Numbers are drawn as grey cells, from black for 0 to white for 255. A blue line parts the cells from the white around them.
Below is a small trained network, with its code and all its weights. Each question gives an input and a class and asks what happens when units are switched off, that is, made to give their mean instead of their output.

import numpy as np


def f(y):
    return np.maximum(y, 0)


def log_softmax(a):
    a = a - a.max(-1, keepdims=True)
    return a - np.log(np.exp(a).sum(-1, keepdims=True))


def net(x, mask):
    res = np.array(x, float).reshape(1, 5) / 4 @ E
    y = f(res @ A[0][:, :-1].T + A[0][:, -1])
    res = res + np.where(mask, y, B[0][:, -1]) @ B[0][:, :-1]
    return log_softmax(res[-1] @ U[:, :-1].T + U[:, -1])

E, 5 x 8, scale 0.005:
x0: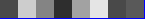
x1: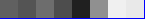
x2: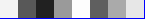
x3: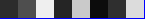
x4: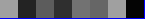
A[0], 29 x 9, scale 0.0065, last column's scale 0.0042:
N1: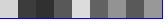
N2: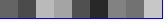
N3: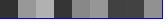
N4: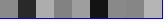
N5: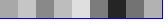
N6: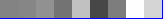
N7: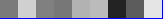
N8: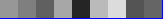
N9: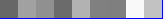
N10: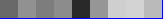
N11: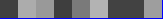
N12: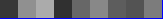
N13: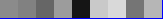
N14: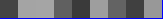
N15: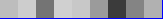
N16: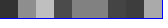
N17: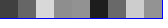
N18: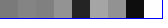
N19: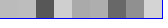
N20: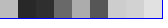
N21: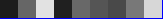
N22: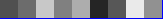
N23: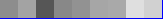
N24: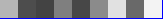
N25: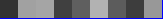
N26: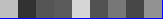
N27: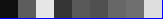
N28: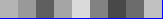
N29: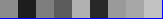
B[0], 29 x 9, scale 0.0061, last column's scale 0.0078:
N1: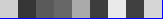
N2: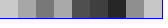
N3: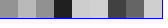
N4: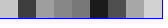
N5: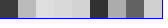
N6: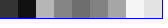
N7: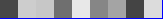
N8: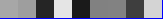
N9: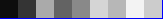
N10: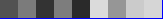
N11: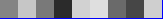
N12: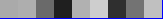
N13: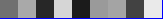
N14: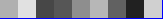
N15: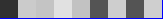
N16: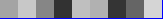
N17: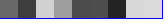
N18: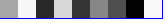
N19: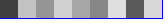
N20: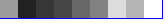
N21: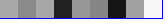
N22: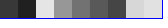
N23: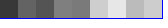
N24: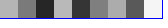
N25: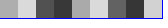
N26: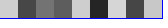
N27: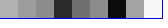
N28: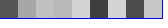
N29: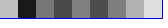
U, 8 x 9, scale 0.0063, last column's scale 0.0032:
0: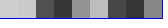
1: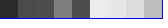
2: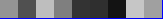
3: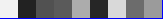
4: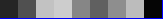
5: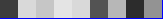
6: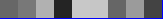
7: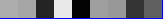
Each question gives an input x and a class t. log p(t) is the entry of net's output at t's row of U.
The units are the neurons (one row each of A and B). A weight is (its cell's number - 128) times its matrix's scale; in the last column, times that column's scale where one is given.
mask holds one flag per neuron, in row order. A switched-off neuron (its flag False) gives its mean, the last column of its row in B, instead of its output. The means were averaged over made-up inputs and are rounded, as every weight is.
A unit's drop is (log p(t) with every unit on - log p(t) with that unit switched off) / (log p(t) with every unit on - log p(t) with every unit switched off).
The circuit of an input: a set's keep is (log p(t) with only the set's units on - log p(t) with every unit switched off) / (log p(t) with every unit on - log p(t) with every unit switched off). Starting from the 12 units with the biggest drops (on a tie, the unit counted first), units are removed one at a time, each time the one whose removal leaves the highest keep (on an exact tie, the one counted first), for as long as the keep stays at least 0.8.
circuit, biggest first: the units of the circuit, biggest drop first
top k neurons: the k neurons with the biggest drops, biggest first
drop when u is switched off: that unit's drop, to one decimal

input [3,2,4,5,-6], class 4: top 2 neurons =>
[N22; N17]
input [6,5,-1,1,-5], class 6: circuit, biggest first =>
[N24; N8; N18]
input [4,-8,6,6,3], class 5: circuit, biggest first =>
[N5]
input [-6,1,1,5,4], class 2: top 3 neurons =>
[N17; N22; N2]
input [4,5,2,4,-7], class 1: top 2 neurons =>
[N9; N23]
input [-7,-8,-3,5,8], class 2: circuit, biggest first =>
[N2; N4]
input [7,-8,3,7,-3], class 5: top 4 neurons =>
[N5; N15; N28; N7]
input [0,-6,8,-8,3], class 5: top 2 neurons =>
[N15; N19]
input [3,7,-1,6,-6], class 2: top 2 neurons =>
[N17; N22]
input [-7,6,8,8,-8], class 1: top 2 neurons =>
[N9; N20]
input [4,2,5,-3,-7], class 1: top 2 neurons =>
[N23; N9]
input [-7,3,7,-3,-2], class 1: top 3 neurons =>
[N23; N10; N6]
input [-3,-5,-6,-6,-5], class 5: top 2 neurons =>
[N15; N7]
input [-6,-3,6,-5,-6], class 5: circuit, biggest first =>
[N15]
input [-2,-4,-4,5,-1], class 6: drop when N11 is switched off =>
0.3
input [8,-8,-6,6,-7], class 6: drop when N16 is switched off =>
-0.1
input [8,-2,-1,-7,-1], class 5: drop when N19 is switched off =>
0.1
